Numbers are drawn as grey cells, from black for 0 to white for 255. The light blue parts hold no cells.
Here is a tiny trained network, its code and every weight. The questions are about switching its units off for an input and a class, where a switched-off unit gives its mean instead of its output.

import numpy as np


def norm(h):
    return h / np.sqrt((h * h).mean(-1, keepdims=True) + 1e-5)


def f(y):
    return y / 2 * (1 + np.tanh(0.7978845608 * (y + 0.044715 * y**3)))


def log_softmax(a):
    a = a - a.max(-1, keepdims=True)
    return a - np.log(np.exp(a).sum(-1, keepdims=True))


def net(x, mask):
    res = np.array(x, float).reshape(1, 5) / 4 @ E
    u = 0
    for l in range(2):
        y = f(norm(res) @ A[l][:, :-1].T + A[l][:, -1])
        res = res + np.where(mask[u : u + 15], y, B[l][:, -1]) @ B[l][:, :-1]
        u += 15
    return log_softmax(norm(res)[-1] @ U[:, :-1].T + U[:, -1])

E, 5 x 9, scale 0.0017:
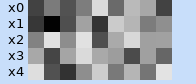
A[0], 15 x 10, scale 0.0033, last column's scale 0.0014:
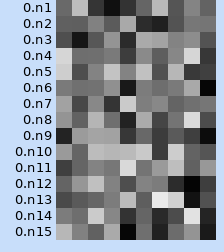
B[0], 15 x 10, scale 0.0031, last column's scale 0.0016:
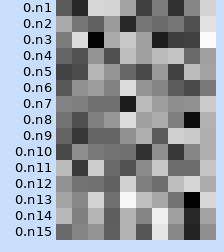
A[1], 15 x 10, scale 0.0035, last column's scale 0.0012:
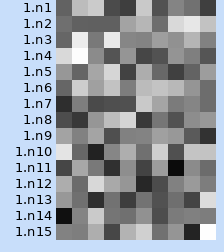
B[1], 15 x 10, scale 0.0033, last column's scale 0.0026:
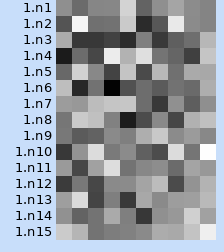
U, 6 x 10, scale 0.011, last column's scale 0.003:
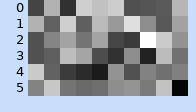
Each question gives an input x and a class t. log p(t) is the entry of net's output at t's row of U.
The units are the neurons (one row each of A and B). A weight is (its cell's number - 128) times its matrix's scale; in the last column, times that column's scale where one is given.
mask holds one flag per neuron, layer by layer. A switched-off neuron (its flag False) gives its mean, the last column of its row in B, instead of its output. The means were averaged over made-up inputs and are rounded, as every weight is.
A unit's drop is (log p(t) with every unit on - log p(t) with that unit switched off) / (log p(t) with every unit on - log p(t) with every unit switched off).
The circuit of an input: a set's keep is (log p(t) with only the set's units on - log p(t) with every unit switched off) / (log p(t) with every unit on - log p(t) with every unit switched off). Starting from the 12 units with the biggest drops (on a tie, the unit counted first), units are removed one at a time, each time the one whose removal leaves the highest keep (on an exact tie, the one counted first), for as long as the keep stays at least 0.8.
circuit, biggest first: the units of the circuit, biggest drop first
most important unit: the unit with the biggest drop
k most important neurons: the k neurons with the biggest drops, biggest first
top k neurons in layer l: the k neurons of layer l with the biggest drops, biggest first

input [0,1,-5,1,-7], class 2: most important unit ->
0.n9
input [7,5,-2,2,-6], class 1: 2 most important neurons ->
0.n13, 0.n11
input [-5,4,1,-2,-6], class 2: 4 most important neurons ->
0.n9, 0.n12, 0.n13, 0.n11
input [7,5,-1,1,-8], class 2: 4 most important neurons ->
0.n9, 0.n12, 0.n14, 0.n8
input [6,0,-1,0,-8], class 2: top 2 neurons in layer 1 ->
1.n2, 1.n14
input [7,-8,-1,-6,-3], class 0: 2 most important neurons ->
1.n4, 0.n14
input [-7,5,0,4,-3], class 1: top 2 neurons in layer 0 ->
0.n14, 0.n15
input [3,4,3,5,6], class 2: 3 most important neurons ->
1.n10, 0.n1, 1.n4
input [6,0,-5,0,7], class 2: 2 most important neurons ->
1.n10, 0.n14
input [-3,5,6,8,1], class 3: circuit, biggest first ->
0.n5, 0.n10
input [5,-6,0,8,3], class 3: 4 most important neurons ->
0.n5, 0.n10, 0.n3, 1.n8
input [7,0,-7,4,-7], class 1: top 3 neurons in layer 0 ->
0.n13, 0.n11, 0.n3
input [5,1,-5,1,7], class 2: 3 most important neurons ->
1.n10, 0.n14, 0.n8
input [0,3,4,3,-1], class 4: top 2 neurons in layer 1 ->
1.n3, 1.n4
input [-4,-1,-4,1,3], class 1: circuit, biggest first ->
0.n14
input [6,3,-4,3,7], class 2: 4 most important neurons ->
1.n10, 0.n8, 0.n14, 0.n15
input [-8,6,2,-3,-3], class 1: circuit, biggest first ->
0.n14, 0.n15
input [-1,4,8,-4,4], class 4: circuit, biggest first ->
1.n3, 1.n6
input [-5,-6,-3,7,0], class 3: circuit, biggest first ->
0.n5, 0.n10
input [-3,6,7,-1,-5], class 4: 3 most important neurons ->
1.n6, 1.n3, 1.n4
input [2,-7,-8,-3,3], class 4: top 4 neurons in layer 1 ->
1.n13, 1.n7, 1.n2, 1.n5
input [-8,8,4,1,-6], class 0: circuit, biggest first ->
0.n3
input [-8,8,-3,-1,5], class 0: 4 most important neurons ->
0.n3, 0.n11, 0.n13, 1.n6
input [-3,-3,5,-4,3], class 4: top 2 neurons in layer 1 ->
1.n3, 1.n6
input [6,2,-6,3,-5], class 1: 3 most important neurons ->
0.n13, 0.n11, 1.n3
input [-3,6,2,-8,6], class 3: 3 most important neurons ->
0.n1, 1.n4, 0.n9
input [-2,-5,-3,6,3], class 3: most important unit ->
0.n5
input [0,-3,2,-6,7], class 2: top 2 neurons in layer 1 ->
1.n10, 1.n2
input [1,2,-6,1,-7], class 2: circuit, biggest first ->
0.n9, 0.n12
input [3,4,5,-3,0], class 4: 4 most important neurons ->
1.n3, 1.n6, 1.n4, 0.n8
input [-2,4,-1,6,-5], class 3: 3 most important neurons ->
0.n5, 0.n10, 1.n8
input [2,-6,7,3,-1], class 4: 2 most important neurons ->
1.n3, 1.n6
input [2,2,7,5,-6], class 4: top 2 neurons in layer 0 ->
0.n1, 0.n4
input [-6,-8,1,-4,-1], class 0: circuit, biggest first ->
1.n4
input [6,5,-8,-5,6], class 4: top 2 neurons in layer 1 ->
1.n4, 1.n13
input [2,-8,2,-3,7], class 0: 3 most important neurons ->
1.n4, 0.n9, 0.n12
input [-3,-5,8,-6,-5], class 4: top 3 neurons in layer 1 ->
1.n3, 1.n6, 1.n10
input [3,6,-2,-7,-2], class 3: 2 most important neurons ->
0.n1, 1.n8
